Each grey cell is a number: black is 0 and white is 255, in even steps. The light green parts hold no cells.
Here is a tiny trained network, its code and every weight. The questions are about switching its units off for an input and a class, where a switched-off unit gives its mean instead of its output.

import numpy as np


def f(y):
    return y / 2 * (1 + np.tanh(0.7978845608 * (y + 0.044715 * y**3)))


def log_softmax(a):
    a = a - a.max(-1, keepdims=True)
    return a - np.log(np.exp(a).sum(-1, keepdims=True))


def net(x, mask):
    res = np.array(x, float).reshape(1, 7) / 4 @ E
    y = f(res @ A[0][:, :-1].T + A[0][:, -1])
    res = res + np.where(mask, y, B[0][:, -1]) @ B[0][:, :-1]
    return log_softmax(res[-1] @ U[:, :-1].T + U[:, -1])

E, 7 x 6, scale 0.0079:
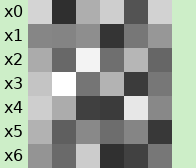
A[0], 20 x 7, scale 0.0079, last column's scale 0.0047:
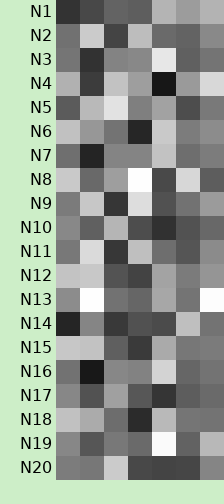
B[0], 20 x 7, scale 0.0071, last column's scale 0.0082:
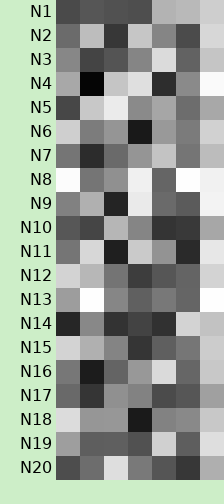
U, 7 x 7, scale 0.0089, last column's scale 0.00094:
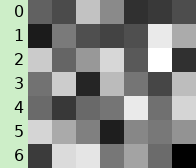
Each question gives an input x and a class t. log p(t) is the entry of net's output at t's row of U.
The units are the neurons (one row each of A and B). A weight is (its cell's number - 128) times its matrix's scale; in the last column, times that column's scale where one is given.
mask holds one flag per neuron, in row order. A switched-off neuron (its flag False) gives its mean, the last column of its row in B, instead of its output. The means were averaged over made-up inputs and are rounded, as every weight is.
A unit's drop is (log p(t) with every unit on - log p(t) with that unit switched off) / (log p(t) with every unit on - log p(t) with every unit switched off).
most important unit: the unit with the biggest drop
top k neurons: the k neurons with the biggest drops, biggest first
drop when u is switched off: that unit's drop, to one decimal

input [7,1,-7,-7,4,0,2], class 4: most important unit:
N16
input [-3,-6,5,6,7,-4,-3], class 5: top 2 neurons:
(N18 N15)
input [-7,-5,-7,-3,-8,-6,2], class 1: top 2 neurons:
(N14 N1)
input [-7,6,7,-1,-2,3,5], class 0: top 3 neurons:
(N10 N20 N17)
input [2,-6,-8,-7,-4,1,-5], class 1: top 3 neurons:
(N14 N1 N19)
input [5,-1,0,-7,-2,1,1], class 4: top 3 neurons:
(N16 N7 N3)
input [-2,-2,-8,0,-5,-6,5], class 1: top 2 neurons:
(N14 N13)
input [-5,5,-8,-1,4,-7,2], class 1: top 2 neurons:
(N14 N1)
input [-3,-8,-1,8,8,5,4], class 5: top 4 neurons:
(N18 N15 N6 N12)
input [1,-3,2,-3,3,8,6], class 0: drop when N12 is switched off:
-0.1
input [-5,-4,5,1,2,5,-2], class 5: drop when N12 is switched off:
0.0
